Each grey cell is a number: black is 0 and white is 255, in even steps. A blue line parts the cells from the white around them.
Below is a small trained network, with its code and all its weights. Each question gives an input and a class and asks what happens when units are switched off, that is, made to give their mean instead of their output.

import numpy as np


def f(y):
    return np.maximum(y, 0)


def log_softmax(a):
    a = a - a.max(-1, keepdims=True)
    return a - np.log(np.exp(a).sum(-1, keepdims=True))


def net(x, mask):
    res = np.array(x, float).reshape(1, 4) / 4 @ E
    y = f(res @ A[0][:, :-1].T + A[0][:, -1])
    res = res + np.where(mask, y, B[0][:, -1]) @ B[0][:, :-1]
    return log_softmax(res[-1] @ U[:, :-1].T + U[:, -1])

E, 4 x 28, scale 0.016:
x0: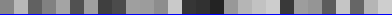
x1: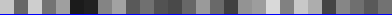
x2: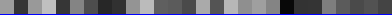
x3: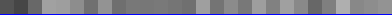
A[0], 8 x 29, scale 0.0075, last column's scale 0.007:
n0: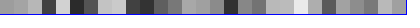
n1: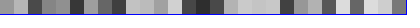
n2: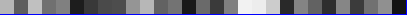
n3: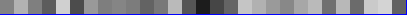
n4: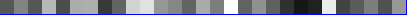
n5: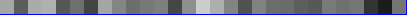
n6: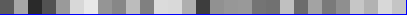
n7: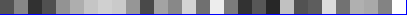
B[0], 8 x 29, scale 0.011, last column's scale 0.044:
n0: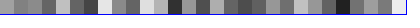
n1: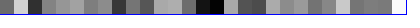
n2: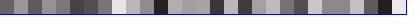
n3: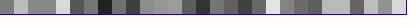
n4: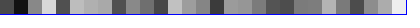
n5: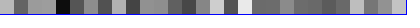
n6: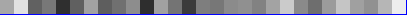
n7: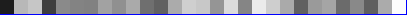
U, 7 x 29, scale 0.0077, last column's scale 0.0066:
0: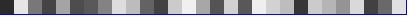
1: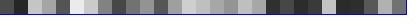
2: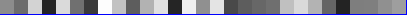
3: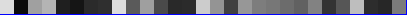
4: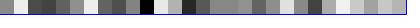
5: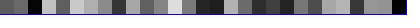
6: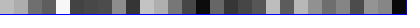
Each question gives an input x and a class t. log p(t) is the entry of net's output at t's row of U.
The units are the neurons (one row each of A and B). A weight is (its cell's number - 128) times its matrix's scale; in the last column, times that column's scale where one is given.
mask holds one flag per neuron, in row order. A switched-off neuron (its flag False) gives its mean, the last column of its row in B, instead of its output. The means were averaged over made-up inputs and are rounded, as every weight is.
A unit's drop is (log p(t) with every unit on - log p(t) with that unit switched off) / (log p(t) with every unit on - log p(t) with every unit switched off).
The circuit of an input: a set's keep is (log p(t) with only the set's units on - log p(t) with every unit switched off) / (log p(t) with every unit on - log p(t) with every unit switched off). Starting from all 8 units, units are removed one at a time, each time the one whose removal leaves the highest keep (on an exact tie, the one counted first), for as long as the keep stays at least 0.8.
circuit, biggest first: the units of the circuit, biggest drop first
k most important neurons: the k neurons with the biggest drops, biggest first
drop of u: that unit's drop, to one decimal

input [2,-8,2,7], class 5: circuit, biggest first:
[n4]
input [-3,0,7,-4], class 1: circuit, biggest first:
[n4 n1]
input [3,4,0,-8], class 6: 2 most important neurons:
[n7 n3]
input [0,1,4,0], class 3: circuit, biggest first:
[n7 n1]
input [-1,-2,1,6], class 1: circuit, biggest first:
[n2 n1]
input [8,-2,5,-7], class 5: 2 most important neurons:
[n1 n7]
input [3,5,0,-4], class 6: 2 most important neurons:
[n7 n0]
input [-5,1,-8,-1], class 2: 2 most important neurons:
[n0 n2]
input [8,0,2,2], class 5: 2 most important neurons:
[n1 n7]
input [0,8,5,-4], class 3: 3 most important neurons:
[n7 n5 n1]
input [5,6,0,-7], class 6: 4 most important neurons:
[n7 n3 n0 n1]
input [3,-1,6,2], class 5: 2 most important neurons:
[n7 n4]
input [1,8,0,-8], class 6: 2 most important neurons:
[n7 n0]
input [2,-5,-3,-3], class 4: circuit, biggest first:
[n6]
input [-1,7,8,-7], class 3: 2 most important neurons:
[n5 n7]
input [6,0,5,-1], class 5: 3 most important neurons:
[n7 n1 n4]
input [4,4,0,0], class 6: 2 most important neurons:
[n7 n3]
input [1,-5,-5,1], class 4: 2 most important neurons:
[n6 n2]
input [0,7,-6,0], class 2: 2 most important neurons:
[n0 n1]
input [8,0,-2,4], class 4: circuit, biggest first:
[n1]
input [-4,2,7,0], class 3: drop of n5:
0.2
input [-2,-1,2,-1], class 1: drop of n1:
0.2
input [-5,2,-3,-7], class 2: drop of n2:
0.0
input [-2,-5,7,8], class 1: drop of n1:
0.1
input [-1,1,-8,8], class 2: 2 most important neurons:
[n0 n2]
